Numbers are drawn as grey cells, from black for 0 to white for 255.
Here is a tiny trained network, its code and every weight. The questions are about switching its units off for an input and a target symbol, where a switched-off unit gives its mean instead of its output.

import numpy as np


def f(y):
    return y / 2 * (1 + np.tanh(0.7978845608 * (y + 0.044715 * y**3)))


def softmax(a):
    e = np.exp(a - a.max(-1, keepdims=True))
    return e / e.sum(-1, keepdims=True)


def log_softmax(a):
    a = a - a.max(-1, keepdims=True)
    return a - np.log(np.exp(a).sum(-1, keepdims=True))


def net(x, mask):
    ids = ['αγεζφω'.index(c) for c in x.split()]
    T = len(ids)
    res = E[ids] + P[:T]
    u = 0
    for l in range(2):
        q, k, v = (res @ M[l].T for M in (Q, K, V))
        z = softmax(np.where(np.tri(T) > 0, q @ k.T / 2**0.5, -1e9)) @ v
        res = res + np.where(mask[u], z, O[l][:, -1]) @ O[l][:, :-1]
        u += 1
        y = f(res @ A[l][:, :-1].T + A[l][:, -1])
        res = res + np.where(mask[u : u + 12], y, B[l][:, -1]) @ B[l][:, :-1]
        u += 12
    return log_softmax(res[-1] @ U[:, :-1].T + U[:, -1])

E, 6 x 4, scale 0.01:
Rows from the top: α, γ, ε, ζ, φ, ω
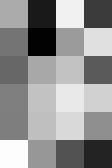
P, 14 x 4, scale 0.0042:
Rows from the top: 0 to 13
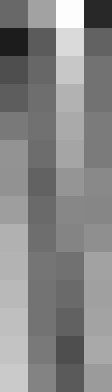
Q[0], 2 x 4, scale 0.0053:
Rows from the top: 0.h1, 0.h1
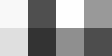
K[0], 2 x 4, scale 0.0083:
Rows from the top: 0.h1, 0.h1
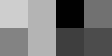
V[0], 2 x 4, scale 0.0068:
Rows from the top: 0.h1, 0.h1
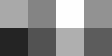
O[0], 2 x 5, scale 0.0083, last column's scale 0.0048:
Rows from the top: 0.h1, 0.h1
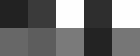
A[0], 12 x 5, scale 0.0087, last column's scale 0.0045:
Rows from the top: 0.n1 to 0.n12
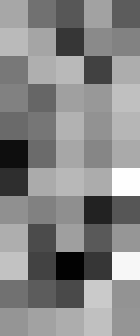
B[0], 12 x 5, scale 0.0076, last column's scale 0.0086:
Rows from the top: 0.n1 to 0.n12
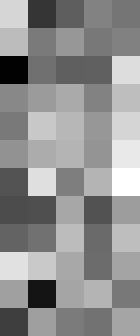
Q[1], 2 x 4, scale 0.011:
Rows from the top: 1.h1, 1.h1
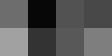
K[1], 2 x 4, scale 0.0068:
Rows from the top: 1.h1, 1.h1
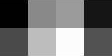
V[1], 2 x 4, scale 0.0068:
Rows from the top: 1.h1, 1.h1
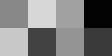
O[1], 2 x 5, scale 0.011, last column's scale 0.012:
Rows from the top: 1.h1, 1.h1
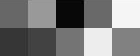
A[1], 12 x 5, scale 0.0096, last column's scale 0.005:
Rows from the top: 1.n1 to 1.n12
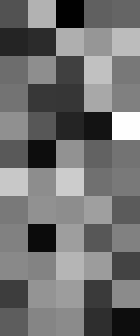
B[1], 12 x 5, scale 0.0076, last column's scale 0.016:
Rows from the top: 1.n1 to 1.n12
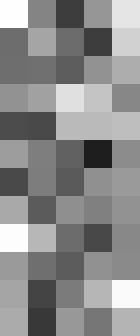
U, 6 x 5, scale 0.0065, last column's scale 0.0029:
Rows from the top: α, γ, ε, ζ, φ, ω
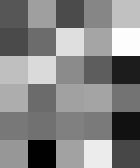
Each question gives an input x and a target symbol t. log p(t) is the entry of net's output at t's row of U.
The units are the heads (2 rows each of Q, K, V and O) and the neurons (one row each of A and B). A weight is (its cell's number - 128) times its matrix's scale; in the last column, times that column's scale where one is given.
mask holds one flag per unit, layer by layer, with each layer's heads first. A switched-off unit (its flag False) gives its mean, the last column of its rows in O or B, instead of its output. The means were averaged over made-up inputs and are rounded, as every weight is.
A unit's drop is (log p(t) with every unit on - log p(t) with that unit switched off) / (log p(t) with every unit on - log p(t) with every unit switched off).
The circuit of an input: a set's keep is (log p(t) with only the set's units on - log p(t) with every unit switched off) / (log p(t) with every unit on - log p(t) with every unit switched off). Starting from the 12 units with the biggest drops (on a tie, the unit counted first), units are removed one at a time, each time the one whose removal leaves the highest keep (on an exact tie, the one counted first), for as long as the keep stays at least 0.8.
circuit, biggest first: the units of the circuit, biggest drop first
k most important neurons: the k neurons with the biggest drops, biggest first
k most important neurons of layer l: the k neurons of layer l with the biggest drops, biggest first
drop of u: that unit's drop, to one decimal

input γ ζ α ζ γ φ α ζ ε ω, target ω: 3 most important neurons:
1.n5, 0.n7, 1.n2
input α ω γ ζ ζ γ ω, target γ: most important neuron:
0.n10
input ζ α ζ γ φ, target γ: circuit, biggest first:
1.h1, 1.n1
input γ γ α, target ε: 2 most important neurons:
1.n9, 1.n6
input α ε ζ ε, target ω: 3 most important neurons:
1.n11, 1.n12, 1.n5
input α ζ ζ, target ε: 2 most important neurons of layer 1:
1.n5, 1.n1
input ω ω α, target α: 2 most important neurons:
0.n10, 1.n2
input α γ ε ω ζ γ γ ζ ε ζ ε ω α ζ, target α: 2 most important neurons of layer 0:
0.n10, 0.n7
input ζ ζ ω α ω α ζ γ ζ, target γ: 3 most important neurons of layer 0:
0.n3, 0.n11, 0.n8
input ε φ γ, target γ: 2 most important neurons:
1.n1, 0.n6
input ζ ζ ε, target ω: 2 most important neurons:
1.n11, 1.n12
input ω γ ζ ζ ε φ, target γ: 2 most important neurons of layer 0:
0.n3, 0.n8
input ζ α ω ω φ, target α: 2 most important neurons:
0.n10, 0.n7
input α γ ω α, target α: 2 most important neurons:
1.n2, 0.n10
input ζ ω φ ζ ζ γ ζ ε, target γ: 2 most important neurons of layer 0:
0.n8, 0.n3
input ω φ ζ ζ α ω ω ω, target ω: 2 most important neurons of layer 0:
0.n7, 0.n5
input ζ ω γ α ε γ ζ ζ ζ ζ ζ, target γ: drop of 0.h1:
0.1
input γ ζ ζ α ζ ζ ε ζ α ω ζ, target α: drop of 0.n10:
0.3
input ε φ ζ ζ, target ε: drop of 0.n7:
0.3
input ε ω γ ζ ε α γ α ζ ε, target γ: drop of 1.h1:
1.1
